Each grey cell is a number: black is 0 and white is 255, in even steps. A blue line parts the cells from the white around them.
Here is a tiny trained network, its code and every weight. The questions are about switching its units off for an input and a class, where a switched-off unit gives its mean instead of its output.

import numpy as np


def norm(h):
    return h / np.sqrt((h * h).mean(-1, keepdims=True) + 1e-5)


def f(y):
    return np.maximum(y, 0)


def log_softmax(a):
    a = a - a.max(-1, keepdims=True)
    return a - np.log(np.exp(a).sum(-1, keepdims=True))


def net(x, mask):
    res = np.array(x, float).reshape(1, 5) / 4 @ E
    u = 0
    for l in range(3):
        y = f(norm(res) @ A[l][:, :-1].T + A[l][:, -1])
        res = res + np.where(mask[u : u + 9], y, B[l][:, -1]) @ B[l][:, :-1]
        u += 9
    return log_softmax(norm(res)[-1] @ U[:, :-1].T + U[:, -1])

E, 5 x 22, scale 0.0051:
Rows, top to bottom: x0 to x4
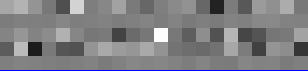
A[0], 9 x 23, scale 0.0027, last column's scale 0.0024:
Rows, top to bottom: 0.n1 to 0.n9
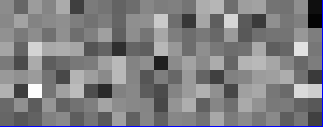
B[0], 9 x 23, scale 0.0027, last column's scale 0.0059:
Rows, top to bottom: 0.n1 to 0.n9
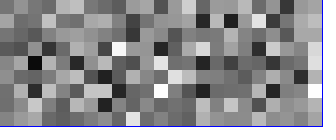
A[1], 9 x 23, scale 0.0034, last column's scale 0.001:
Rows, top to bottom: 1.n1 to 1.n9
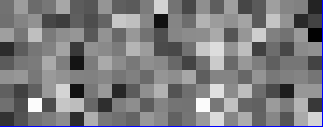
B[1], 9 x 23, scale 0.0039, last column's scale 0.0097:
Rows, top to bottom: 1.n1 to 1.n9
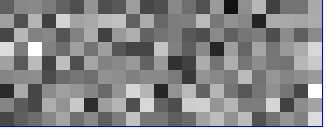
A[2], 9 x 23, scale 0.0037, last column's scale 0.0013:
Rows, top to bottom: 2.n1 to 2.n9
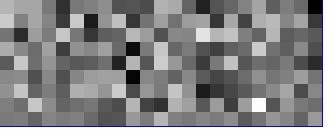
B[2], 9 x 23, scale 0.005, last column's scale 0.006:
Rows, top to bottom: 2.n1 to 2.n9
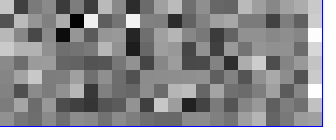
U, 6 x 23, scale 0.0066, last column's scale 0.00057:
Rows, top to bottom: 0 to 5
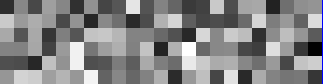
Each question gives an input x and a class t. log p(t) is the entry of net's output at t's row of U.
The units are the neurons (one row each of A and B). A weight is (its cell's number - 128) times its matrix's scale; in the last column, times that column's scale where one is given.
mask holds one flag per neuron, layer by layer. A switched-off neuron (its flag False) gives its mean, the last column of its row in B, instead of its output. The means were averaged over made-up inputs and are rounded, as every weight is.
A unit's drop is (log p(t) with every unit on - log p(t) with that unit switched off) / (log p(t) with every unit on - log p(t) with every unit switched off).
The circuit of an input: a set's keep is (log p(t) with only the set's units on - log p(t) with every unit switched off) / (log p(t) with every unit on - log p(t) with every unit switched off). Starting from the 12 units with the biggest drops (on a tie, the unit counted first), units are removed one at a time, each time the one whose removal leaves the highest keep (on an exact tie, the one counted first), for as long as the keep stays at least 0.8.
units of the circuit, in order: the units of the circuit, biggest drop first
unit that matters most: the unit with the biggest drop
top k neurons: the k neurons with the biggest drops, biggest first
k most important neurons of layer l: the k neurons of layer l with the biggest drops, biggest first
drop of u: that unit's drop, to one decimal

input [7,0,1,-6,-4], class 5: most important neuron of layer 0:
0.n4
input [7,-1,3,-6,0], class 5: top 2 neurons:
0.n4; 2.n2
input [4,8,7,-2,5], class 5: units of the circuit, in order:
0.n4; 2.n2
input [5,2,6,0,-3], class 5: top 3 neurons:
0.n7; 0.n5; 0.n4
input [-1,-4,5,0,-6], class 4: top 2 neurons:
0.n7; 0.n4
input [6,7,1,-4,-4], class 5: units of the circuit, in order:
0.n4; 2.n2
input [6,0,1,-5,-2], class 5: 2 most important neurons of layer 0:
0.n4; 0.n5
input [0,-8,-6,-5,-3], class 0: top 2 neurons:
1.n4; 2.n3
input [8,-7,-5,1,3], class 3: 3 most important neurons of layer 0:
0.n7; 0.n2; 0.n6
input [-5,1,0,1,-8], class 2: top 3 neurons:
0.n7; 0.n5; 0.n2
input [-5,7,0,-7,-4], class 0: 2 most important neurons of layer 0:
0.n7; 0.n8
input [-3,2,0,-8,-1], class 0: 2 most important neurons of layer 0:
0.n7; 0.n8
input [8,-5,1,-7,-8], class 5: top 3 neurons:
0.n4; 2.n2; 1.n8
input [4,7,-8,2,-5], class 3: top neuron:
1.n2
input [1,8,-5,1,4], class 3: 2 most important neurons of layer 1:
1.n4; 1.n9
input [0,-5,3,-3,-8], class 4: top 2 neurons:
0.n4; 1.n4
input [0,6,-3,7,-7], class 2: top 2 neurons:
1.n7; 0.n6
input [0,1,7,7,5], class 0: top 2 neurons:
1.n4; 2.n3
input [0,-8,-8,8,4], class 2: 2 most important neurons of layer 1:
1.n7; 1.n2
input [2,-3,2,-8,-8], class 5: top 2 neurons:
0.n4; 0.n7
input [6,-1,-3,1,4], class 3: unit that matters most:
0.n7
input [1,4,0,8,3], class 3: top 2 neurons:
0.n7; 0.n5
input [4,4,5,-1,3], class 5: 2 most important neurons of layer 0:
0.n4; 0.n5
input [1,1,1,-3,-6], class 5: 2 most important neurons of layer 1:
1.n7; 1.n9
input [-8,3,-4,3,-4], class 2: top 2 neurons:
0.n7; 1.n4
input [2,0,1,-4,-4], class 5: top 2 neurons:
0.n4; 0.n5
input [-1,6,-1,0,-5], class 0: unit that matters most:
0.n5
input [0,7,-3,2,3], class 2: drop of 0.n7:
1.1
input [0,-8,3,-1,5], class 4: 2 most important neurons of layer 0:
0.n4; 0.n5
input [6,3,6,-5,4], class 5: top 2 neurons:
0.n4; 2.n2
